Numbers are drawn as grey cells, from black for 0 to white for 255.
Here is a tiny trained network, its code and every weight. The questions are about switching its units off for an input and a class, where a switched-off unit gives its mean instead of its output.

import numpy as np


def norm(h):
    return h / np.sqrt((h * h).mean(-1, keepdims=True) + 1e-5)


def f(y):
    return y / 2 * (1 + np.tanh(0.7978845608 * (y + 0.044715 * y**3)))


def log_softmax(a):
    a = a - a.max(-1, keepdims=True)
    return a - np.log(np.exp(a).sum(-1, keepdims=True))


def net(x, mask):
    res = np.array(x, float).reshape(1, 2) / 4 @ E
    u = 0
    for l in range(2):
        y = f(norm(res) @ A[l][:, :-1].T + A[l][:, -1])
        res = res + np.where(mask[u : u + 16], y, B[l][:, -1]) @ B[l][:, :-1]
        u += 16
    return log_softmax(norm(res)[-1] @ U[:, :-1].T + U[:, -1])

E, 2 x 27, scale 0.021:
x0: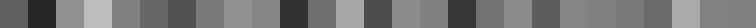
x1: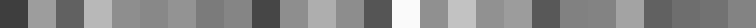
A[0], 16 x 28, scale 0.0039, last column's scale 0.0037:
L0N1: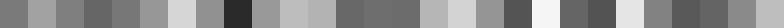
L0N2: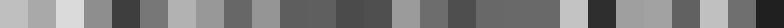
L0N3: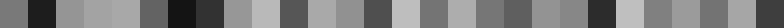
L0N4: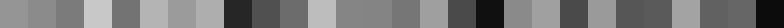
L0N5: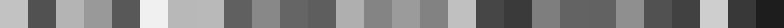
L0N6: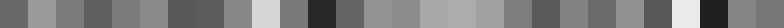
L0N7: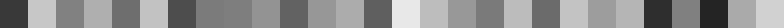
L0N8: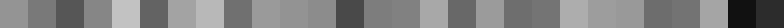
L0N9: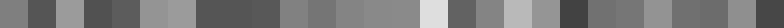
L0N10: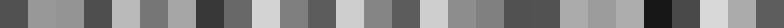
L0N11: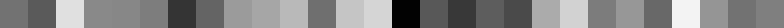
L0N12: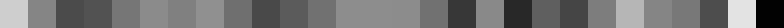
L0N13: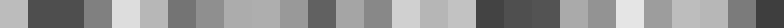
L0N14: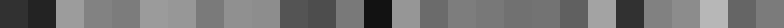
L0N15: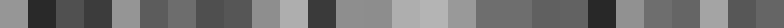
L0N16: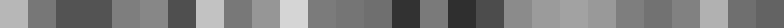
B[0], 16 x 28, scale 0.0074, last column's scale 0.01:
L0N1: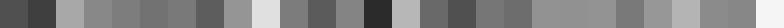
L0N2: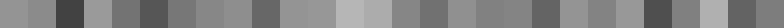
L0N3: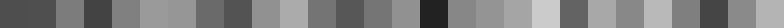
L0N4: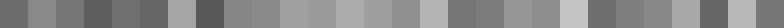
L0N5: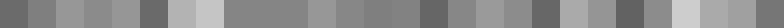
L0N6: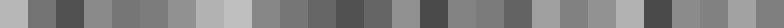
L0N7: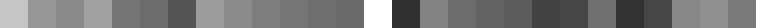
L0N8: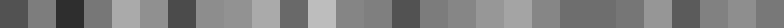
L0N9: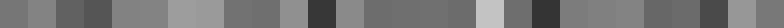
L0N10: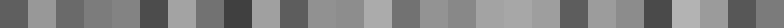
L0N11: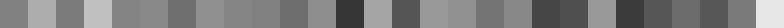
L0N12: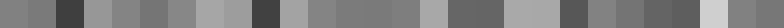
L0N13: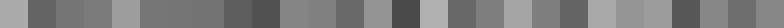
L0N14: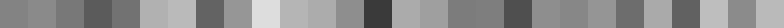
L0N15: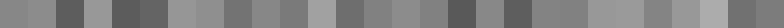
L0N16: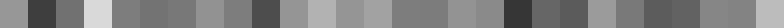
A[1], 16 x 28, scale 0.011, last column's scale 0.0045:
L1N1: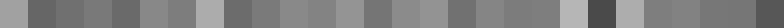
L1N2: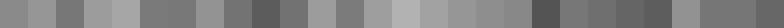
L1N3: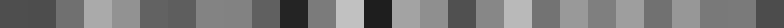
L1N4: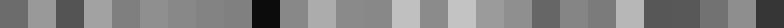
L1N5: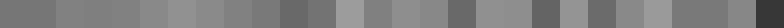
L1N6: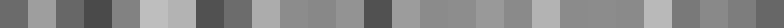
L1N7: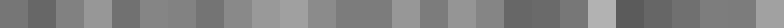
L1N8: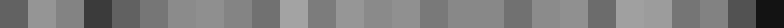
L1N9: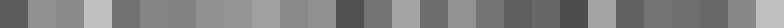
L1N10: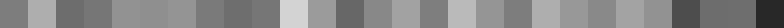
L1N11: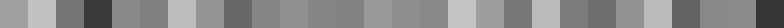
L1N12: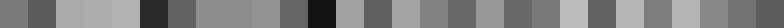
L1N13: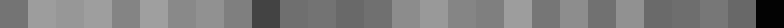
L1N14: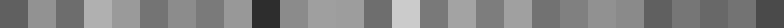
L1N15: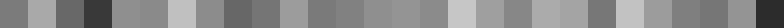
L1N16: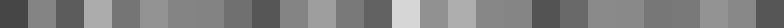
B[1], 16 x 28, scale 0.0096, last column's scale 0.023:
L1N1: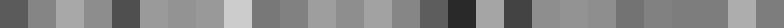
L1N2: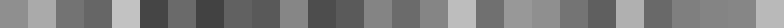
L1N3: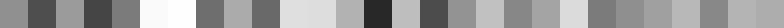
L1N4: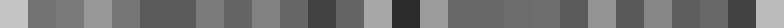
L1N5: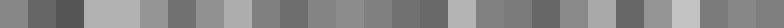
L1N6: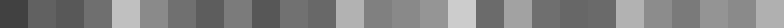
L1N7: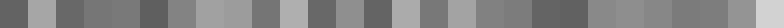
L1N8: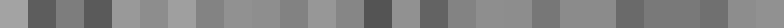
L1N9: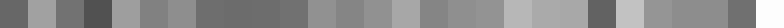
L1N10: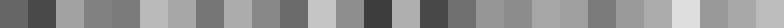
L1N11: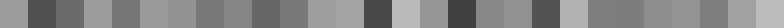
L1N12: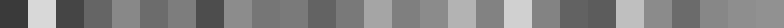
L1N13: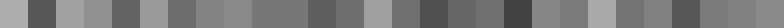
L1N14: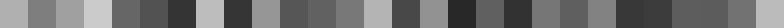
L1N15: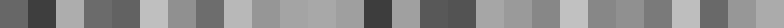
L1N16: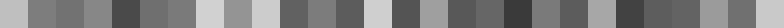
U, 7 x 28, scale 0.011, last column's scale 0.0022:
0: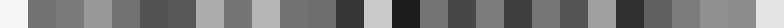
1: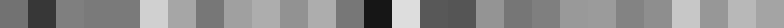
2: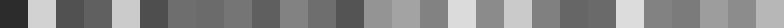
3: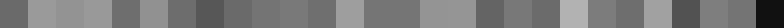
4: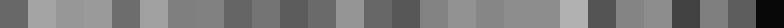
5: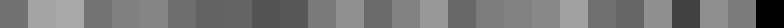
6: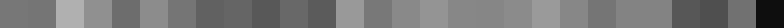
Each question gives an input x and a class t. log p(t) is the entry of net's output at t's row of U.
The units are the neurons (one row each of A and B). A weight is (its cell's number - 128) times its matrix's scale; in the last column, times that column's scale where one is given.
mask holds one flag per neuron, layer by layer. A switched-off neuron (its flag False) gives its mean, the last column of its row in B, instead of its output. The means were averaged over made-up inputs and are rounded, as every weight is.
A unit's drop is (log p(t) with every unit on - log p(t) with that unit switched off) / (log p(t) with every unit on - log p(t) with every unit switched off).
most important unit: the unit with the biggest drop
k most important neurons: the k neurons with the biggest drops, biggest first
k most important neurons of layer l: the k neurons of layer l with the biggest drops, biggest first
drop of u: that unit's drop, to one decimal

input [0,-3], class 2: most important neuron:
L0N11
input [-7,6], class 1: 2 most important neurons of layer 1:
L1N10, L1N15
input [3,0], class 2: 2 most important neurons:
L0N14, L0N3
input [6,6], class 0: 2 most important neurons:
L0N1, L1N16
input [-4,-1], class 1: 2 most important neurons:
L0N7, L0N11
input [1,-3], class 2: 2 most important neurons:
L0N11, L1N16
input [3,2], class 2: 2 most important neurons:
L0N7, L0N1
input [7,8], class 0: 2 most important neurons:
L1N14, L0N1
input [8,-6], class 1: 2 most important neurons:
L0N7, L1N3
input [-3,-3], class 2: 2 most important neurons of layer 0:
L0N7, L0N16
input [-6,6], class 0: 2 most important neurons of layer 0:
L0N14, L0N3
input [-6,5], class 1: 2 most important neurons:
L1N10, L0N11
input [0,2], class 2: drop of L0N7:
1.0
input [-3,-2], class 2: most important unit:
L0N1
